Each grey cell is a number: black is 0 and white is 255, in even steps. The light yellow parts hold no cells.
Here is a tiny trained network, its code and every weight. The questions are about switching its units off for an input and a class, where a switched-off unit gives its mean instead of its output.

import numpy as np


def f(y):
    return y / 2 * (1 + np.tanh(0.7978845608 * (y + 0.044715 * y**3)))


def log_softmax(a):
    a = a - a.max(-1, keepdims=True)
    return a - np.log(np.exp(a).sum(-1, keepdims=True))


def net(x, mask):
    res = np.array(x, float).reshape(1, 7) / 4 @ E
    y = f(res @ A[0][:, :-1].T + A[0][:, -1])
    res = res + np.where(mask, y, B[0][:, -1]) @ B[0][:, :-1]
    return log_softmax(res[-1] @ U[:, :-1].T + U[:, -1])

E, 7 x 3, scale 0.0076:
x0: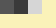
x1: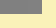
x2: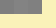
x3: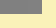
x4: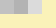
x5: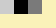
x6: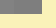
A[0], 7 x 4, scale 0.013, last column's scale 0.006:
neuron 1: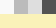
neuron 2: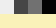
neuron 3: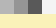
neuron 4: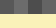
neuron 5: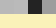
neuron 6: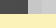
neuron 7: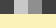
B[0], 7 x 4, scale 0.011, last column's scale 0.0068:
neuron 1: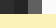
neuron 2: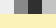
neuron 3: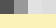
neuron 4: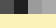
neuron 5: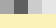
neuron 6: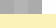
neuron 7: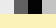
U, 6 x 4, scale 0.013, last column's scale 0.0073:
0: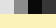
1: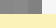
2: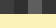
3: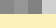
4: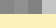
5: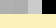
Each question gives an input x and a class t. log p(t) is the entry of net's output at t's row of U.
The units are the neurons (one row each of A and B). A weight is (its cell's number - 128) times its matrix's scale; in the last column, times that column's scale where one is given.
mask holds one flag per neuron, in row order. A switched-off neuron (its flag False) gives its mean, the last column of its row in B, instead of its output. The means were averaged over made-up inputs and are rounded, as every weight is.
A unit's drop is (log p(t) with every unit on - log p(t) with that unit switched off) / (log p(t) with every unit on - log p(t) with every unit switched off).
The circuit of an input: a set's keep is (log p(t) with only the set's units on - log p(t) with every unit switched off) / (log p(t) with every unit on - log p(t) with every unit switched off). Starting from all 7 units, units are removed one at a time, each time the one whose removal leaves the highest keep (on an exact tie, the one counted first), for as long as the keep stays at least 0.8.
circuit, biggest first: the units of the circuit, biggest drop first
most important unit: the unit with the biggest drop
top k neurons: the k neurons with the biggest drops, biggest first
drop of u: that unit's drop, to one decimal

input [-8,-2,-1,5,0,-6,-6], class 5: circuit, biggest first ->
(neuron 5)
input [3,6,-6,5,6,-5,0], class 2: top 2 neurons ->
(neuron 1; neuron 2)
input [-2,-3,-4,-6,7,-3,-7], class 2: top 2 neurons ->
(neuron 1; neuron 6)
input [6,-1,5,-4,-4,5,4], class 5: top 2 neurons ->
(neuron 6; neuron 1)
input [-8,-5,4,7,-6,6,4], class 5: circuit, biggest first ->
(neuron 3; neuron 5)
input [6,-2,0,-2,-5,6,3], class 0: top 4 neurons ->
(neuron 3; neuron 2; neuron 1; neuron 5)
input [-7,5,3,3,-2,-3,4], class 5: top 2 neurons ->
(neuron 5; neuron 1)
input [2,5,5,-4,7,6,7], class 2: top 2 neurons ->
(neuron 1; neuron 7)
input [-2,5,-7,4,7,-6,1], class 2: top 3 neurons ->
(neuron 1; neuron 6; neuron 2)
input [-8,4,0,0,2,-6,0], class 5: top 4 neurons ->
(neuron 5; neuron 3; neuron 2; neuron 1)
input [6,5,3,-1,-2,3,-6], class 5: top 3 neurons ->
(neuron 6; neuron 1; neuron 7)
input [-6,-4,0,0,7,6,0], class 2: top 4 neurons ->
(neuron 1; neuron 3; neuron 6; neuron 7)
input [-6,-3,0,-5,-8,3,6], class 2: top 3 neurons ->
(neuron 4; neuron 6; neuron 2)
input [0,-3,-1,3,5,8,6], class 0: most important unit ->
neuron 2
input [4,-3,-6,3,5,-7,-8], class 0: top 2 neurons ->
(neuron 7; neuron 3)
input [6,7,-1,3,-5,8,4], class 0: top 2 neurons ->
(neuron 2; neuron 3)
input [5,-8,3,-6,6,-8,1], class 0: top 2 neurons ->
(neuron 7; neuron 3)
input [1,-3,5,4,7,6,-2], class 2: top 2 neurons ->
(neuron 1; neuron 7)
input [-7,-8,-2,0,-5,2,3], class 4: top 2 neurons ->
(neuron 1; neuron 6)
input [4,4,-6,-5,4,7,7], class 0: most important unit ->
neuron 2
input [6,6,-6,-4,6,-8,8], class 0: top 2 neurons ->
(neuron 7; neuron 3)
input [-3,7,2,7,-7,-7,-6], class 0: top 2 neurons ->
(neuron 7; neuron 1)
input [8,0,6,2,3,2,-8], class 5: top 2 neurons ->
(neuron 6; neuron 7)
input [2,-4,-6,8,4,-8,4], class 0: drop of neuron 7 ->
0.8
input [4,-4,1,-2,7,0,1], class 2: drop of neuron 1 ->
1.2
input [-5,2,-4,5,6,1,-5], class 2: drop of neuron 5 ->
0.0
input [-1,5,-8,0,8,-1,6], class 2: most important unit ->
neuron 1
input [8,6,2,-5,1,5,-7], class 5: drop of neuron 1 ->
0.2
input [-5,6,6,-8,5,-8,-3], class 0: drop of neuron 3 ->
-0.1
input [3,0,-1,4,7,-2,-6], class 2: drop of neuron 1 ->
1.0
